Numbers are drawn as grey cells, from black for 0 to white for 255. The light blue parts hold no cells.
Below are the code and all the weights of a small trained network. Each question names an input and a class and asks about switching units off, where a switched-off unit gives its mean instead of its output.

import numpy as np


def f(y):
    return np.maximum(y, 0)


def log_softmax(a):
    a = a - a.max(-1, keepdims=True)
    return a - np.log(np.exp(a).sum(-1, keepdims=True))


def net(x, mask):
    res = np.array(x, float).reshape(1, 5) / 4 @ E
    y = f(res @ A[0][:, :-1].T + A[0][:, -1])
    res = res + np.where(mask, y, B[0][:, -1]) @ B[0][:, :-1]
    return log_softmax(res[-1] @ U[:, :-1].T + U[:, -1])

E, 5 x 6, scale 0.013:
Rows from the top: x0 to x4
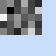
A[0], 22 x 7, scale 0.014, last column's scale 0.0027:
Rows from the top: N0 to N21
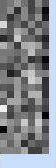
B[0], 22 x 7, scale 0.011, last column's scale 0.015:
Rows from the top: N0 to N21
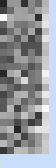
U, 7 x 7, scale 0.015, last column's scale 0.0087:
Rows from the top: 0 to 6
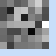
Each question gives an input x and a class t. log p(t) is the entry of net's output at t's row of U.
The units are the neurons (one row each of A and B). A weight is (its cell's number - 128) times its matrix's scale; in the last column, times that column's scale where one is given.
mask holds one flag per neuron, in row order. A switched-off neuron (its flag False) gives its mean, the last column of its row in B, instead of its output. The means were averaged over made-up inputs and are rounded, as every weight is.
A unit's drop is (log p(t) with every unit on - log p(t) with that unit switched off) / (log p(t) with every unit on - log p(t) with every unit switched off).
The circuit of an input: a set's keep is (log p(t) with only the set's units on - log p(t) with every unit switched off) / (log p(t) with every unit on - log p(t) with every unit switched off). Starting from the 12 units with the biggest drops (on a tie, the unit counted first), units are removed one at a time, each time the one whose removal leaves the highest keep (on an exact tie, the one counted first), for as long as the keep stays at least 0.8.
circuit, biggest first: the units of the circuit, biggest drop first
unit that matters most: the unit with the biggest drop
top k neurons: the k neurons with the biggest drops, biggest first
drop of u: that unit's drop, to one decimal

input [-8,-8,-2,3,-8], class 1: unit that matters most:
N11
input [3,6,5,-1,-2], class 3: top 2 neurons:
N2; N16
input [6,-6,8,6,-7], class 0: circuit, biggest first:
N15; N20
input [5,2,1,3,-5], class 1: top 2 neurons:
N21; N10
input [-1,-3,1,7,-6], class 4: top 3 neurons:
N5; N10; N20
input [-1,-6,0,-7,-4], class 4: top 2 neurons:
N17; N2
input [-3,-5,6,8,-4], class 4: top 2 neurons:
N5; N18
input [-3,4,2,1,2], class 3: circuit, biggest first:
N2; N16
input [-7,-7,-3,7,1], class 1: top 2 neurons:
N11; N2
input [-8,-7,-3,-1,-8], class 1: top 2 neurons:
N11; N10
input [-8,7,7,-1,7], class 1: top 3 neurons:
N13; N11; N18
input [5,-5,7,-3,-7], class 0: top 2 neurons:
N15; N10
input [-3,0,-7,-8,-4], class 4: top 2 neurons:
N17; N15
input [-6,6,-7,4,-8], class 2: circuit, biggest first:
N0
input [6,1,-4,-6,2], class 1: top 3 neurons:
N1; N21; N5
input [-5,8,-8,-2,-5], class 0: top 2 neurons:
N18; N19
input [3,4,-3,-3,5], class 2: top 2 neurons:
N10; N6
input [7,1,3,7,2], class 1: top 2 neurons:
N21; N8
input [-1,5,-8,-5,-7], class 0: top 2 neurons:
N18; N10
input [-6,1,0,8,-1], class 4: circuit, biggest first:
N5
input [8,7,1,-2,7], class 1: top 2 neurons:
N8; N1
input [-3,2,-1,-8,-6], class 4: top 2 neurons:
N17; N10
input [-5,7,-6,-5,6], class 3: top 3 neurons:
N2; N16; N15
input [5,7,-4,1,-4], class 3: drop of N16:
0.2
